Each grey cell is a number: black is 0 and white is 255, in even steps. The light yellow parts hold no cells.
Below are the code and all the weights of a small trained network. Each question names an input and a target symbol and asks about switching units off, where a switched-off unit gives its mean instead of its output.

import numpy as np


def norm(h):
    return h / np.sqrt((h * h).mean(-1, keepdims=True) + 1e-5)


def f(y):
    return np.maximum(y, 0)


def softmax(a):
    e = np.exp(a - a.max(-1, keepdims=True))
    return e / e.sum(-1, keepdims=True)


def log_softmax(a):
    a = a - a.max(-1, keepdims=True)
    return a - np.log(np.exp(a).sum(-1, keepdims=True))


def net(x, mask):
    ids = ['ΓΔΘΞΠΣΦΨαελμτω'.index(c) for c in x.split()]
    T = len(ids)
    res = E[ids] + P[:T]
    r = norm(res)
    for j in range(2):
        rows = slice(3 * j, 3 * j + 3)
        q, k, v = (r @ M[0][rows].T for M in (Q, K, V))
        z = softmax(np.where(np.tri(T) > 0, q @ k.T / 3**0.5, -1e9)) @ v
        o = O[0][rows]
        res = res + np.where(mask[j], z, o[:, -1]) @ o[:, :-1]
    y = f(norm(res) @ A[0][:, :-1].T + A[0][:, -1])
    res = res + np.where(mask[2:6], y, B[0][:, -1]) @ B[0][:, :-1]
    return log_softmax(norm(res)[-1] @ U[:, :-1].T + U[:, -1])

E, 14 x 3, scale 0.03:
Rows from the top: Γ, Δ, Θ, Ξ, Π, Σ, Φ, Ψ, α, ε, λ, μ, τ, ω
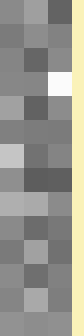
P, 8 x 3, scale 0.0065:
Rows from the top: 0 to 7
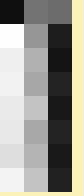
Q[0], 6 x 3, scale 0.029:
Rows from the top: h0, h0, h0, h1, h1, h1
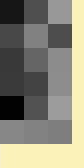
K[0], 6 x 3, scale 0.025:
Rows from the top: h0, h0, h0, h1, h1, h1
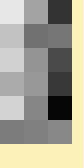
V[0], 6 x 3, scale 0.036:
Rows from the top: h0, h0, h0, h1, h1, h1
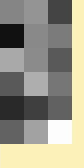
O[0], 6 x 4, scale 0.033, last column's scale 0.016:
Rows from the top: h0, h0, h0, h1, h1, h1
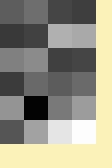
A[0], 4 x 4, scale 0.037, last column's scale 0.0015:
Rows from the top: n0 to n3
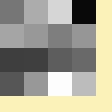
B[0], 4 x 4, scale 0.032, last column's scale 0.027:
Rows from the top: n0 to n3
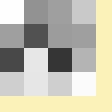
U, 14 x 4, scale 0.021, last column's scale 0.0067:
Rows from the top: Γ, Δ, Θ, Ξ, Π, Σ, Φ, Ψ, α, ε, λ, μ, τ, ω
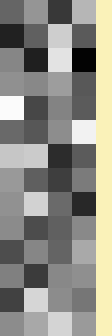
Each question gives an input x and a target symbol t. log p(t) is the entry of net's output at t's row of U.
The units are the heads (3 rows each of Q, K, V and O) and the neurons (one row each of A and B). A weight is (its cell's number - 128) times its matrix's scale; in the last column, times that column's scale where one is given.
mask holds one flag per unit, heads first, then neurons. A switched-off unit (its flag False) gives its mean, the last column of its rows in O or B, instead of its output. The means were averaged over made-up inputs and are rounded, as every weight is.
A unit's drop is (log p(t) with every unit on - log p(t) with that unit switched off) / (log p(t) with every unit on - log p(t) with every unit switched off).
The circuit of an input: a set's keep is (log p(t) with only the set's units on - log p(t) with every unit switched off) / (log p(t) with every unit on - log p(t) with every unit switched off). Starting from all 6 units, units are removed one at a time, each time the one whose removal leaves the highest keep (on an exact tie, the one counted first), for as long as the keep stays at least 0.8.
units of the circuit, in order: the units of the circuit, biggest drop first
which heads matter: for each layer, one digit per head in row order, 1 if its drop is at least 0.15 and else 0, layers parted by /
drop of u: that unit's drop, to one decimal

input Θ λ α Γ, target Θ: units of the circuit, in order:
[h1, h0]
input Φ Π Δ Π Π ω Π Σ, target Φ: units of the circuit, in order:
[h0]
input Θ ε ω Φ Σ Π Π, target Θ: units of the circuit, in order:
[h1, h0]
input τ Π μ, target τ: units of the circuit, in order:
[h0, h1, n2]
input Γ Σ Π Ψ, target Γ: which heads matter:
01
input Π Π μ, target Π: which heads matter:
01
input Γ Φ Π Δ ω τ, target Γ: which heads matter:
01
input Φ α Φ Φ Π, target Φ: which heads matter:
10
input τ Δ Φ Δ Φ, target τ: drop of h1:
0.6
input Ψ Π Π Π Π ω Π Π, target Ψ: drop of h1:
0.9
